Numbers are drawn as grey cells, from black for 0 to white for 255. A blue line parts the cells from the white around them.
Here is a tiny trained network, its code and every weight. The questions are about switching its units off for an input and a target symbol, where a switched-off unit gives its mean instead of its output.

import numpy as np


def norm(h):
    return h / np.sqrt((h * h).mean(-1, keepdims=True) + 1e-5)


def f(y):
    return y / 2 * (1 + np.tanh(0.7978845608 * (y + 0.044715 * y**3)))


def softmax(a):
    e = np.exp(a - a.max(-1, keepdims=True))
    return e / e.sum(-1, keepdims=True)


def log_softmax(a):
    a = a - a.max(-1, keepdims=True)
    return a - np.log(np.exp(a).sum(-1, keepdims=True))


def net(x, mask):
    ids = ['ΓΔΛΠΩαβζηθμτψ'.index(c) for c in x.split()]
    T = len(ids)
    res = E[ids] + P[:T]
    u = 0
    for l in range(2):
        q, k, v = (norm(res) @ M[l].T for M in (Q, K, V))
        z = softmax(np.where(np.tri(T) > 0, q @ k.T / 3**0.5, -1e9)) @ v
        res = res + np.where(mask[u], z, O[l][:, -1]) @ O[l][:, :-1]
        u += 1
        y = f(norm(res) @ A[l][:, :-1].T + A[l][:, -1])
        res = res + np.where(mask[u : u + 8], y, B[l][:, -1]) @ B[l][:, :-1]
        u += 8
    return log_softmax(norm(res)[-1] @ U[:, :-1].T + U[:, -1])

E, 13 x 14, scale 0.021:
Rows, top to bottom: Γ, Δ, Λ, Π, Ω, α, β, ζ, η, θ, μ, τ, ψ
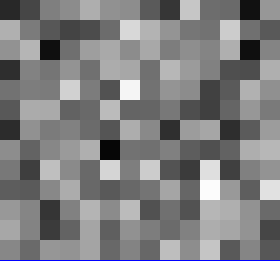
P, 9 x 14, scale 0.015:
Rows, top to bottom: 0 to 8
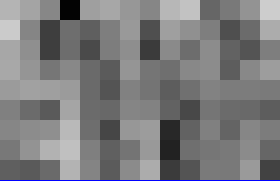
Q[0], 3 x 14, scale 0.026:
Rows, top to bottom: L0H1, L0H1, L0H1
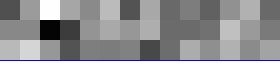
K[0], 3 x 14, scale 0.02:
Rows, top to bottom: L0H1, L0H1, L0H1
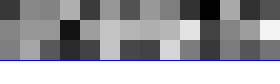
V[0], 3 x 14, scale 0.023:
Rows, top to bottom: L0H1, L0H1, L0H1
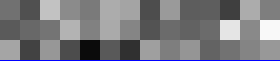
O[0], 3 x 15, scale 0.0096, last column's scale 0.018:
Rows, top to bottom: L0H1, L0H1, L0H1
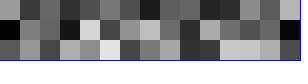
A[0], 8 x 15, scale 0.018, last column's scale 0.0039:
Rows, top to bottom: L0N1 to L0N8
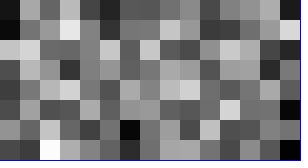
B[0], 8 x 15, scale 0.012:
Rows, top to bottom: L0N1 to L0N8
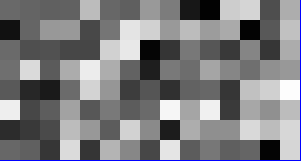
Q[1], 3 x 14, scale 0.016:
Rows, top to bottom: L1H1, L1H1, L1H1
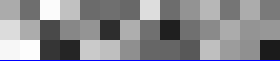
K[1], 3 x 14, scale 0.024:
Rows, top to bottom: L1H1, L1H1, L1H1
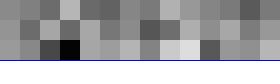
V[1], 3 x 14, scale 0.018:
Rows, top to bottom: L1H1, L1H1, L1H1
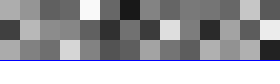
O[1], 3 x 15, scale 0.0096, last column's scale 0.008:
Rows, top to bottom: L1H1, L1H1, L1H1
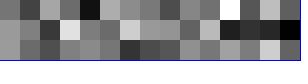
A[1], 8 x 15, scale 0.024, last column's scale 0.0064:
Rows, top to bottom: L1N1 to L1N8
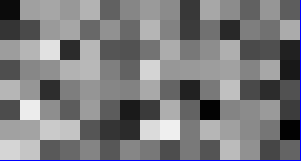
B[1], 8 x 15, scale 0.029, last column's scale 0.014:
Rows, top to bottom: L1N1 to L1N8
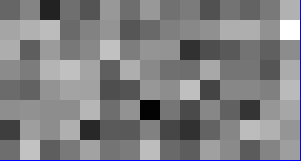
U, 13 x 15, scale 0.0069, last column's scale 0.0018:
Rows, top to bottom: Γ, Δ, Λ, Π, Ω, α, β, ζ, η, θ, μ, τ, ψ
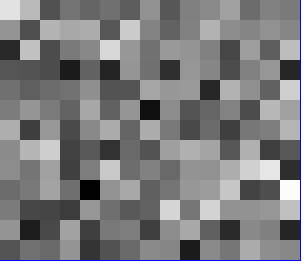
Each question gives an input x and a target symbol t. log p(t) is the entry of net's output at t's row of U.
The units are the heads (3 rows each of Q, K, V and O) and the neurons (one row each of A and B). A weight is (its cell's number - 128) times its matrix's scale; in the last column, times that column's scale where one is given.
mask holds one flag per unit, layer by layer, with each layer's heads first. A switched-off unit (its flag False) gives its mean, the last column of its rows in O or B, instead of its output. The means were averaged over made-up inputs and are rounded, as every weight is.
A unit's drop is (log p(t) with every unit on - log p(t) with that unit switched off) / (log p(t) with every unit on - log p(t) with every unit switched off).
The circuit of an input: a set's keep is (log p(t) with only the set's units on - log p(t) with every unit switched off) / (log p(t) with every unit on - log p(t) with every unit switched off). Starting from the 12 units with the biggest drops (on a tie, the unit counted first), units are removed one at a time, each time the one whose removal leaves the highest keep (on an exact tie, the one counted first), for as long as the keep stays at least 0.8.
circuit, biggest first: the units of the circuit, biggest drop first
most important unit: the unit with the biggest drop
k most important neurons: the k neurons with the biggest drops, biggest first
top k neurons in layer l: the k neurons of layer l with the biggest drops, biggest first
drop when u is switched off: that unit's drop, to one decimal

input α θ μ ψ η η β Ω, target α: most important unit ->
L1N6
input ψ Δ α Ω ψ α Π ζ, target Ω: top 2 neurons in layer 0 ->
[L0N1, L0N2]
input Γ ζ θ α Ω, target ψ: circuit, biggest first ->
[L0H1, L0N6, L1N7]
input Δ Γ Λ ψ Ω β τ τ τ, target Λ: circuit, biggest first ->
[L0N3, L0H1, L1H1]
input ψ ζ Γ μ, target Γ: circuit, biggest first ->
[L1N8, L0N5, L0N7]
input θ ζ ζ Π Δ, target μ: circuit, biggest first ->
[L0H1, L0N6]
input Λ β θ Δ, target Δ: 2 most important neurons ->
[L1N4, L0N5]
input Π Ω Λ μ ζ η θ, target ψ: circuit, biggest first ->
[L0H1, L1N7, L0N6]
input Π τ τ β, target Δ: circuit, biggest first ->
[L0H1, L1N4]
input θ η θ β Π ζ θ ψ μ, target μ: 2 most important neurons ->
[L0N6, L0N3]
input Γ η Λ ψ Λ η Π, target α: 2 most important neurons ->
[L1N6, L0N1]
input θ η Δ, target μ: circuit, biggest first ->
[L0N6, L0H1]
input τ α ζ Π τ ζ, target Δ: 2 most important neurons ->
[L0N5, L1N4]
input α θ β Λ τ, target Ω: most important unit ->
L1H1
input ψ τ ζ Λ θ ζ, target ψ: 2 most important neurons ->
[L0N6, L1N7]
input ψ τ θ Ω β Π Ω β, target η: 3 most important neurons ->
[L0N5, L1N2, L0N2]
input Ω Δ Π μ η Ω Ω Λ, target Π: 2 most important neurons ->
[L0N7, L1N2]
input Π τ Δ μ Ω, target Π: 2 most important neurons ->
[L0N5, L1N1]
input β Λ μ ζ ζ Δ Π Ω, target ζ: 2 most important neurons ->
[L1N2, L0N2]
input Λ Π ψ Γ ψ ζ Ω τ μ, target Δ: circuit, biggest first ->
[L0H1]
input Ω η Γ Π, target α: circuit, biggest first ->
[L1N6, L0H1]
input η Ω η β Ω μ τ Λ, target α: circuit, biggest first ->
[L0H1, L1N6]
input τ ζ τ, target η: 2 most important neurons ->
[L0N5, L0N3]
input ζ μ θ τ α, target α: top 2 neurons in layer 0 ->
[L0N7, L0N4]
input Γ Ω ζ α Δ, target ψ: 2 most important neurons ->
[L1N7, L0N6]
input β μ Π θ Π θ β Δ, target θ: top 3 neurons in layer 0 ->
[L0N3, L0N5, L0N7]
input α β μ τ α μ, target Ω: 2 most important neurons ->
[L1N5, L0N5]
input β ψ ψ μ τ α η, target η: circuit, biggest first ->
[L1N2]
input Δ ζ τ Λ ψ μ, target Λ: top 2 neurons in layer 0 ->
[L0N3, L0N5]
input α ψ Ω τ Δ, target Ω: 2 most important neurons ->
[L1N5, L0N5]
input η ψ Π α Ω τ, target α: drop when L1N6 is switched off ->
0.7
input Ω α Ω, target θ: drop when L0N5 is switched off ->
0.1
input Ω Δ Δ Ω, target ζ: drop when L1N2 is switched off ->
0.3
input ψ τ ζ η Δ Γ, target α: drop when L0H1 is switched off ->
0.1
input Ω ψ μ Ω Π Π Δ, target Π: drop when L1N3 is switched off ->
0.0
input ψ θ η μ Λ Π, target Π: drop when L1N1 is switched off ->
0.2
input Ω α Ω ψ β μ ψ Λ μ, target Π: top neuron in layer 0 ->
[L0N8]
